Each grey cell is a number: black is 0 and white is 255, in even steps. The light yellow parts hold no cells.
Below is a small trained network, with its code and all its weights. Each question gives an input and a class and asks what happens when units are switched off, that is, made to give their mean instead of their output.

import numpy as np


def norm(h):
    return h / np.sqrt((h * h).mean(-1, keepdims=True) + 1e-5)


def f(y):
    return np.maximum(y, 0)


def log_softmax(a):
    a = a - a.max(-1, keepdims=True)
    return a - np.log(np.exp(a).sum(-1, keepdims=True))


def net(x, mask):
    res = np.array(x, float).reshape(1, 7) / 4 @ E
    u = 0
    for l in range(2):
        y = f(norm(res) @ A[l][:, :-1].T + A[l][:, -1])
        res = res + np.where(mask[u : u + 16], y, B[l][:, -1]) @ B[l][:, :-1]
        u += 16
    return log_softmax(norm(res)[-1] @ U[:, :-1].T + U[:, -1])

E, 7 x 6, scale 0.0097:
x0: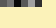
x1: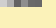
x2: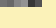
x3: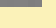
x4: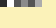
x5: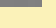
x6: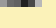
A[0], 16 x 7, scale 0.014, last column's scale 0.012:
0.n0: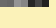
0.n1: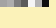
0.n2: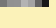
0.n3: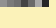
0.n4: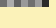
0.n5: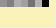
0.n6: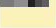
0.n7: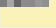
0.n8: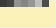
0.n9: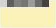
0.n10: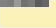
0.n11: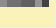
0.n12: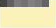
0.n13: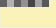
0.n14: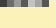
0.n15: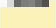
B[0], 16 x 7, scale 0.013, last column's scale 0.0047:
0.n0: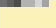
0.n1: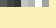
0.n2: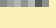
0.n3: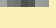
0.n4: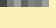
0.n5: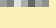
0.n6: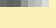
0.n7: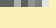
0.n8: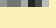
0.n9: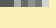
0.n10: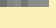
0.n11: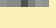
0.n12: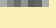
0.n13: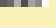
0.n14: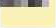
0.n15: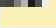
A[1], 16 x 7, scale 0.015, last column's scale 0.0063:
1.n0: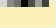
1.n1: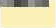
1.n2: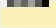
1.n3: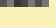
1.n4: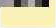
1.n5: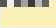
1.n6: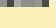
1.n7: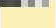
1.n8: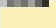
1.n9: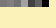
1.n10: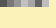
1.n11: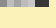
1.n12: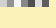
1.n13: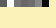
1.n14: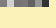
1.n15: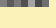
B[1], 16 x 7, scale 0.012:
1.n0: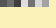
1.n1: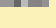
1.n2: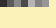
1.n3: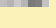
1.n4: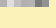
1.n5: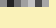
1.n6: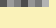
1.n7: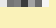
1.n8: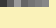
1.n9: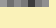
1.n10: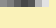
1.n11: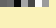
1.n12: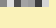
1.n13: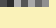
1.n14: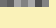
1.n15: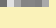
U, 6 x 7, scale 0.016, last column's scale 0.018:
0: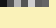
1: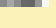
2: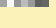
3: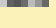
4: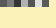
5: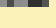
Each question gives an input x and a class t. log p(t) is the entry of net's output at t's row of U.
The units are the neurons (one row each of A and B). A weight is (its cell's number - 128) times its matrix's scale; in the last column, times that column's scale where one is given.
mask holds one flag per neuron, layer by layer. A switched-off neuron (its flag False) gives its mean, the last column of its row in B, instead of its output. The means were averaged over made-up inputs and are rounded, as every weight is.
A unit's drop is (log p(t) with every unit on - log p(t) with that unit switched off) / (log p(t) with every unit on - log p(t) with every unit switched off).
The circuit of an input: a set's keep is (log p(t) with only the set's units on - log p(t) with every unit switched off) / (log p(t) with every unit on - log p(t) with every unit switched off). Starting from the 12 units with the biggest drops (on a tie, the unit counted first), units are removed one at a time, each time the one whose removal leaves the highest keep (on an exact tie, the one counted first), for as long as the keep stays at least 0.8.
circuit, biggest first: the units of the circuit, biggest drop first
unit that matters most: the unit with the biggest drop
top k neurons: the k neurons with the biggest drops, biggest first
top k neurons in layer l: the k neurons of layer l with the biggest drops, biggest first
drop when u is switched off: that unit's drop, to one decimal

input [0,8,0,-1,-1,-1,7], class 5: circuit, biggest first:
0.n15
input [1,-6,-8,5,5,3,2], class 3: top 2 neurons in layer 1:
1.n7, 1.n5
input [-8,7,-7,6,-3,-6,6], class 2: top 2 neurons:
1.n12, 1.n10
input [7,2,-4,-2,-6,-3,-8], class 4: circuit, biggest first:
1.n11, 1.n7
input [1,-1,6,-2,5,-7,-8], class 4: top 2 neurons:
1.n11, 0.n2
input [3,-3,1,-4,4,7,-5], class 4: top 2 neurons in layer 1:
1.n11, 1.n7
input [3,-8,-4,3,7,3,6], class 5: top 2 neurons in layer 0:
0.n14, 0.n8
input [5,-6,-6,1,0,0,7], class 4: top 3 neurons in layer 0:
0.n3, 0.n15, 0.n6
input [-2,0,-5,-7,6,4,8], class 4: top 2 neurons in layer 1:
1.n0, 1.n7
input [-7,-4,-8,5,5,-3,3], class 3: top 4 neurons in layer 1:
1.n7, 1.n5, 1.n3, 1.n15
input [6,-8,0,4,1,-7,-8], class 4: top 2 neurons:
1.n11, 0.n15
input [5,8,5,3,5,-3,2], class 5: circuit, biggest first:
0.n15, 1.n5
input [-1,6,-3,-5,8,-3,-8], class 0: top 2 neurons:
1.n13, 1.n5
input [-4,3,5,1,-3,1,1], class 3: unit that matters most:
0.n6
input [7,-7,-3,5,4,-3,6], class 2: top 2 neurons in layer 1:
1.n3, 1.n10
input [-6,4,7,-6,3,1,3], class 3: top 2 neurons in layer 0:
0.n6, 0.n0
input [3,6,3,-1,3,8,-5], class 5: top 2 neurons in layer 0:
0.n15, 0.n9
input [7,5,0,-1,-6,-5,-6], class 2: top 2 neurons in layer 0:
0.n13, 0.n7
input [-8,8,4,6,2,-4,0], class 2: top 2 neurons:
1.n12, 0.n5
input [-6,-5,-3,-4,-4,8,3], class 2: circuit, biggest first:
1.n12
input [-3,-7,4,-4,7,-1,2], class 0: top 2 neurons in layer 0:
0.n13, 0.n15
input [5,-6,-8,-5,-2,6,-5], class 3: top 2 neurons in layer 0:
0.n1, 0.n15
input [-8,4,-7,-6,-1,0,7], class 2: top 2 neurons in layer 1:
1.n12, 1.n10
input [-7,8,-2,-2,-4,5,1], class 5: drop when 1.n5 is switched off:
-0.1
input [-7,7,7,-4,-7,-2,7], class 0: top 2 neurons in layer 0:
0.n9, 0.n8
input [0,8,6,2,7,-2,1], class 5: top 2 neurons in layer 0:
0.n15, 0.n9
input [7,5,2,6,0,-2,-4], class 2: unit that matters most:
1.n4
